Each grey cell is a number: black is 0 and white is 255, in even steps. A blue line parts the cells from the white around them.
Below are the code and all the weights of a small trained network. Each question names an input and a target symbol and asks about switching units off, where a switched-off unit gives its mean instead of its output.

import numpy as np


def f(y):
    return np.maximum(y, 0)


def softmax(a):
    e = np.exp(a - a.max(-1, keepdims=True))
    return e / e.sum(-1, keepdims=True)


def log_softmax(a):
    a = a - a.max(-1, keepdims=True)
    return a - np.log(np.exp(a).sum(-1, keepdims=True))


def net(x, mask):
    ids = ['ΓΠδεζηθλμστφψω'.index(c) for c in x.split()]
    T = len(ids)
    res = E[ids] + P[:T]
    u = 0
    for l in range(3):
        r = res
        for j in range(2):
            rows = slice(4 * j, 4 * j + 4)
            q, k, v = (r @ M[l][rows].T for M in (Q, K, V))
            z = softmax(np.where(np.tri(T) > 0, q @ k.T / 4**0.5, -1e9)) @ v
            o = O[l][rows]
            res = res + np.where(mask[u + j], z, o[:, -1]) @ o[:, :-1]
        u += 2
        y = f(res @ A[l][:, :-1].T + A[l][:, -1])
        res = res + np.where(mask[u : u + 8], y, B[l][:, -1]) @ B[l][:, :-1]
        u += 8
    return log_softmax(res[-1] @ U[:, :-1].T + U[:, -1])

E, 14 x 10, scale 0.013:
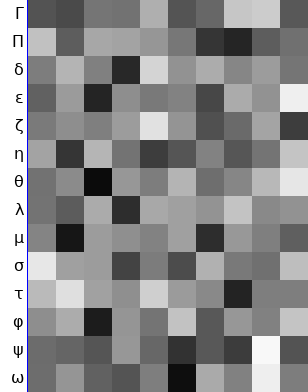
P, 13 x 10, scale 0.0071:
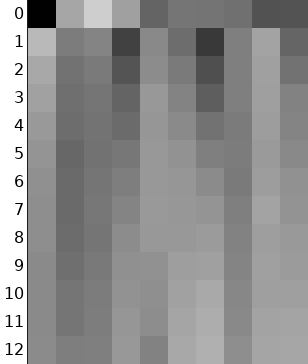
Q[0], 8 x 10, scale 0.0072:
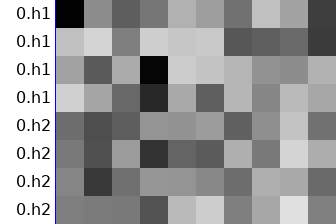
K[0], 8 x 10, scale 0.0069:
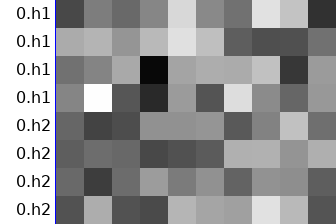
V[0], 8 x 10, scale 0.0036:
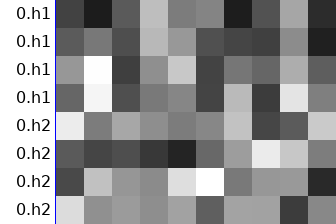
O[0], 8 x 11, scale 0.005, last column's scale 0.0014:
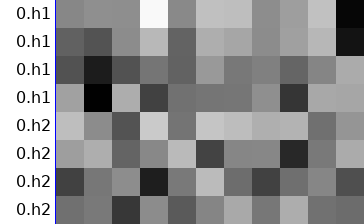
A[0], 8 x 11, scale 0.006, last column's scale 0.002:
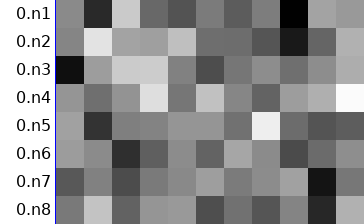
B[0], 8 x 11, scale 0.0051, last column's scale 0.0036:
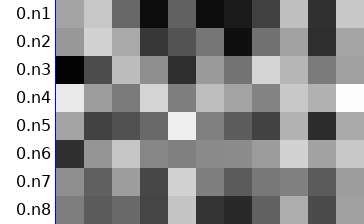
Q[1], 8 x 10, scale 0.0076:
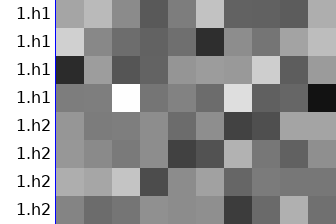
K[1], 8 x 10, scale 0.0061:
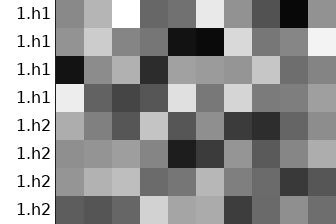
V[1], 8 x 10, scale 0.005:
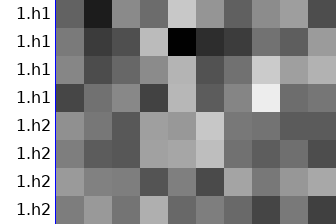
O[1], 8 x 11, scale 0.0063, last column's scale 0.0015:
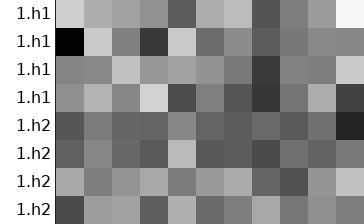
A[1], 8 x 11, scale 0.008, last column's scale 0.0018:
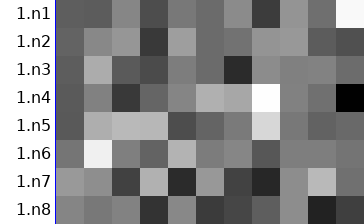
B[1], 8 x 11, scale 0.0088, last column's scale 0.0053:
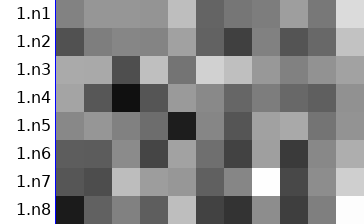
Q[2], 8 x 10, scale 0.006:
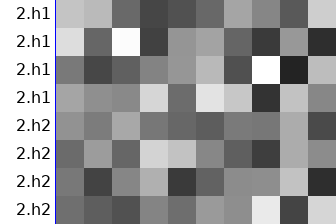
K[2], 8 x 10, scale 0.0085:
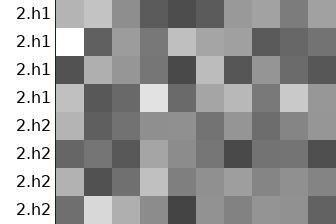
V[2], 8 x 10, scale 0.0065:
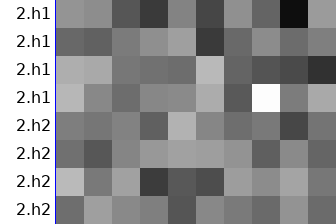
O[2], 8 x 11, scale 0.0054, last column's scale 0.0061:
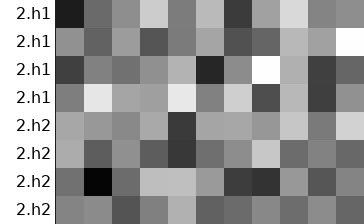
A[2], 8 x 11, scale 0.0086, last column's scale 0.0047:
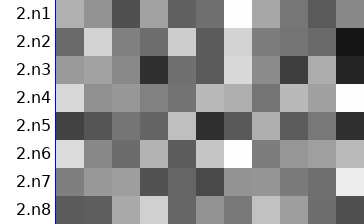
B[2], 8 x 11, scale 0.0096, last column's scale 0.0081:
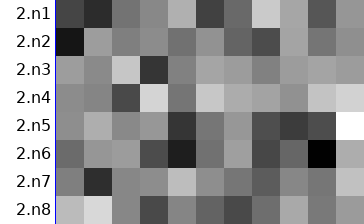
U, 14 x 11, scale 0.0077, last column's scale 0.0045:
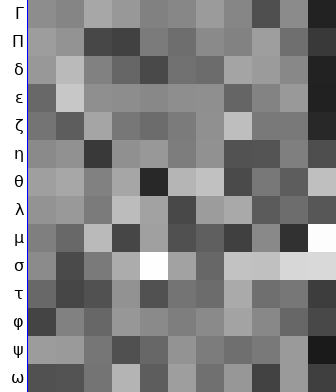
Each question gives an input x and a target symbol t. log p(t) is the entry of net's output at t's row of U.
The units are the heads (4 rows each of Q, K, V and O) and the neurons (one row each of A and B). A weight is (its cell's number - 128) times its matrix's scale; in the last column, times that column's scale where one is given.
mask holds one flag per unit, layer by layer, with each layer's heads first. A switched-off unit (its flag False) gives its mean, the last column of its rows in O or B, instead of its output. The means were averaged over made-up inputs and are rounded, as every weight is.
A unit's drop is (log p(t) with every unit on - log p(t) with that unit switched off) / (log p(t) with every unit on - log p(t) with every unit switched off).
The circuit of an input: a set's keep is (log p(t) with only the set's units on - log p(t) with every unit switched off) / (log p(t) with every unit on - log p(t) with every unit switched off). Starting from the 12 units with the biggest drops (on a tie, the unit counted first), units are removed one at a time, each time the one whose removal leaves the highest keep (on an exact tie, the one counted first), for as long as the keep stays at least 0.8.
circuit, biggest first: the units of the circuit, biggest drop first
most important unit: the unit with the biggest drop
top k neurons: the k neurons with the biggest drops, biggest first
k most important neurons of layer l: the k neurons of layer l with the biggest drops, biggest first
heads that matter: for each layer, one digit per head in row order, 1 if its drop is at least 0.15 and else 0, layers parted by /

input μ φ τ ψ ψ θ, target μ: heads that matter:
10 / 00 / 11
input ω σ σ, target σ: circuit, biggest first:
1.h2, 2.n5, 2.n4
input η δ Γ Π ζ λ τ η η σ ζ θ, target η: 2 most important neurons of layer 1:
1.n5, 1.n4
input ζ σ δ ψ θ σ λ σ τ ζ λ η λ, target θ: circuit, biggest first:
1.h1, 1.n8, 2.n6
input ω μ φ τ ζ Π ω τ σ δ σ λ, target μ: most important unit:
0.h1
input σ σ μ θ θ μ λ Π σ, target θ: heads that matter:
01 / 01 / 00
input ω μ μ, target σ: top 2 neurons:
2.n5, 0.n5
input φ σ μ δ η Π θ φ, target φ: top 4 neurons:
2.n1, 1.n3, 2.n6, 2.n2
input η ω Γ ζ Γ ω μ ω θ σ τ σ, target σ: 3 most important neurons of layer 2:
2.n5, 2.n6, 2.n4
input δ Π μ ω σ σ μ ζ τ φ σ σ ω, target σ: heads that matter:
00 / 11 / 00
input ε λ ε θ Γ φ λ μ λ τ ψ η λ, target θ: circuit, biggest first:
1.h1, 2.n6, 1.n8, 2.n4
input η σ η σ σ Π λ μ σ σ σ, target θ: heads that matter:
01 / 01 / 00
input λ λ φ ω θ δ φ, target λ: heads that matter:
10 / 11 / 11
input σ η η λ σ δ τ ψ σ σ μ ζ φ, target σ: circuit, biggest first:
2.n5
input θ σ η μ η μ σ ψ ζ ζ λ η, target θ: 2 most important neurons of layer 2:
2.n6, 2.n4
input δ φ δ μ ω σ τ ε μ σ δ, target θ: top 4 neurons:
0.n1, 1.n8, 2.n6, 1.n7
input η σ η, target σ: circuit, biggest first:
1.h2, 2.n5, 2.n6
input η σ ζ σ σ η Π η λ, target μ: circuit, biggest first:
0.h1, 2.n4
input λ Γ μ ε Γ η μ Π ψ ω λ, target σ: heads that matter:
01 / 10 / 00
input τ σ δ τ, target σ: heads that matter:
11 / 01 / 00
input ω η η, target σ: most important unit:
1.h1
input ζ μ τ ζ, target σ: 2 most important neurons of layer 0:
0.n1, 0.n2
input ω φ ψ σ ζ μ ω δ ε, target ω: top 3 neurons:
0.n3, 1.n7, 1.n5
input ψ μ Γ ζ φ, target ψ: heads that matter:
10 / 10 / 10
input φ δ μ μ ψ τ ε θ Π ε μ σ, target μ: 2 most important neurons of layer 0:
0.n1, 0.n4
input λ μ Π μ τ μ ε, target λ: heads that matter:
10 / 11 / 10
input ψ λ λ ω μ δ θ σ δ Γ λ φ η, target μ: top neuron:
0.n1
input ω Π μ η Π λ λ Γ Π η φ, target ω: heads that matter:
11 / 11 / 11
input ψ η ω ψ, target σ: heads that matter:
10 / 10 / 10
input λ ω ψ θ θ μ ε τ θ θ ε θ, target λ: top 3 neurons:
1.n7, 0.n3, 1.n5
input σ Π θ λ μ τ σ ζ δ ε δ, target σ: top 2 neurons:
0.n1, 2.n5
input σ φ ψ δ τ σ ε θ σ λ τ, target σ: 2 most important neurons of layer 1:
1.n6, 1.n8
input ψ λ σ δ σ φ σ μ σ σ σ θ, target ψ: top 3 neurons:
0.n3, 2.n3, 1.n6
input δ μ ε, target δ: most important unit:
1.n7
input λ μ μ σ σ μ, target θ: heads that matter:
10 / 10 / 00
